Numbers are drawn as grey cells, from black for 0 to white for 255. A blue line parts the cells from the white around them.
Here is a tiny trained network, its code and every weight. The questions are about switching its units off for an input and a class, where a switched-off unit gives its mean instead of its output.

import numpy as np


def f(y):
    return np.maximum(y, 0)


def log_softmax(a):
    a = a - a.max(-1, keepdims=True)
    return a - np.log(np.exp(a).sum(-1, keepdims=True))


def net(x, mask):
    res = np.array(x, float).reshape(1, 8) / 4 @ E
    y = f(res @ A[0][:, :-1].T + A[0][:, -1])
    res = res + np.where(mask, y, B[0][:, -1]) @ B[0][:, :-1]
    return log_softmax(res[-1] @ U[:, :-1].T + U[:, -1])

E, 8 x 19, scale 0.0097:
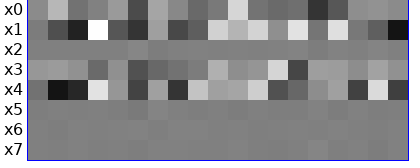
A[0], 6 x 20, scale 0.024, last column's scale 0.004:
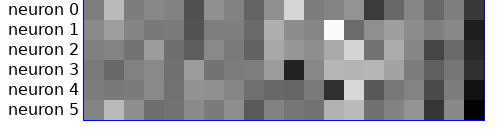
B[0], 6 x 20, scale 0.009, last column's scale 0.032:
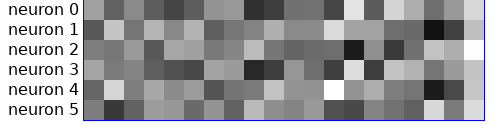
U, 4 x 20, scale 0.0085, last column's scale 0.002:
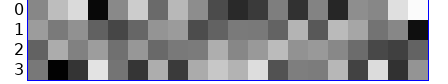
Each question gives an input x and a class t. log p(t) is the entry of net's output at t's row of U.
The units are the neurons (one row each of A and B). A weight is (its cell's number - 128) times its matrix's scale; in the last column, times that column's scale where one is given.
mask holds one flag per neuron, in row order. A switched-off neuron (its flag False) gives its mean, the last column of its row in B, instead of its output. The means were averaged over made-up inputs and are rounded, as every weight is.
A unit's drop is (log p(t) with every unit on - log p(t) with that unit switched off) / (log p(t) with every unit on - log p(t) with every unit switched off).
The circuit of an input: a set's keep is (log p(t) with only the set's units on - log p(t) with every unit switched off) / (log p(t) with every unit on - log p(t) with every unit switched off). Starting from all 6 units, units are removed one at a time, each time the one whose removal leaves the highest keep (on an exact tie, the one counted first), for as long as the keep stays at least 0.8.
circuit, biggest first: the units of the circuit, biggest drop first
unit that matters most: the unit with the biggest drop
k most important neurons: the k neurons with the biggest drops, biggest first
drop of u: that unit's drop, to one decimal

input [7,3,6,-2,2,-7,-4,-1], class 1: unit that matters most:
neuron 0
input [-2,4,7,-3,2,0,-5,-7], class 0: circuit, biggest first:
(neuron 2; neuron 5)
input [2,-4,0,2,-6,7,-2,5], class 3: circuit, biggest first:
(neuron 5; neuron 2)
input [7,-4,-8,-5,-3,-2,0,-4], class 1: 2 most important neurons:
(neuron 2; neuron 0)
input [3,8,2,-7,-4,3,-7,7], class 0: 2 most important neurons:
(neuron 2; neuron 1)
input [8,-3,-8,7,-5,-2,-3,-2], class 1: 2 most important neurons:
(neuron 0; neuron 4)
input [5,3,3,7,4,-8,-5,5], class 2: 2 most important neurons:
(neuron 1; neuron 3)
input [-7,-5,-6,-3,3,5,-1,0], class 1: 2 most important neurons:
(neuron 2; neuron 3)
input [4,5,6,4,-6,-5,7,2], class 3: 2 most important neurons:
(neuron 5; neuron 4)
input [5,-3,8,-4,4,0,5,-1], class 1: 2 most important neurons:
(neuron 2; neuron 5)
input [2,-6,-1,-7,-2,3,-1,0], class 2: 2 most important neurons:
(neuron 2; neuron 4)
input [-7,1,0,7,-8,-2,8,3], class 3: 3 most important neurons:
(neuron 5; neuron 0; neuron 4)
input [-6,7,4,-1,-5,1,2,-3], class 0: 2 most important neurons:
(neuron 2; neuron 0)
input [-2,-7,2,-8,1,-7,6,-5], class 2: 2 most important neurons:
(neuron 2; neuron 4)
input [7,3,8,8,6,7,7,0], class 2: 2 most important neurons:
(neuron 1; neuron 3)
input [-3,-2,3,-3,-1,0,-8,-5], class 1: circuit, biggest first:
(neuron 2)
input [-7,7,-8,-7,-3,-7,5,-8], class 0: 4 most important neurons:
(neuron 2; neuron 0; neuron 1; neuron 3)
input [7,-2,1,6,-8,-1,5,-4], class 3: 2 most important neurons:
(neuron 5; neuron 3)
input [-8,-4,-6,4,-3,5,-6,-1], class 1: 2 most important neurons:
(neuron 3; neuron 2)
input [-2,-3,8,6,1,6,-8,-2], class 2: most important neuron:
(neuron 2)
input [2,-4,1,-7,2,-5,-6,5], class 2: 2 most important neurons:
(neuron 2; neuron 4)
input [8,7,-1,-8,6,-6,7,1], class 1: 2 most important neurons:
(neuron 0; neuron 1)
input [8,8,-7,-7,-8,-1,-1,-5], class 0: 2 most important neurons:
(neuron 2; neuron 3)
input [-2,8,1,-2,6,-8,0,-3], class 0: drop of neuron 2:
0.7
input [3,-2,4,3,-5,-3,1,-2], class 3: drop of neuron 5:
0.5
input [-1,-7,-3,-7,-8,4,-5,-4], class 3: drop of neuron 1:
0.1
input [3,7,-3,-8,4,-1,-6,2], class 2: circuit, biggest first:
(neuron 4)
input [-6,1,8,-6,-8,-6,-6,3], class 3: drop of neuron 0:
0.2
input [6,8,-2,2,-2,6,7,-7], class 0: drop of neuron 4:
0.0
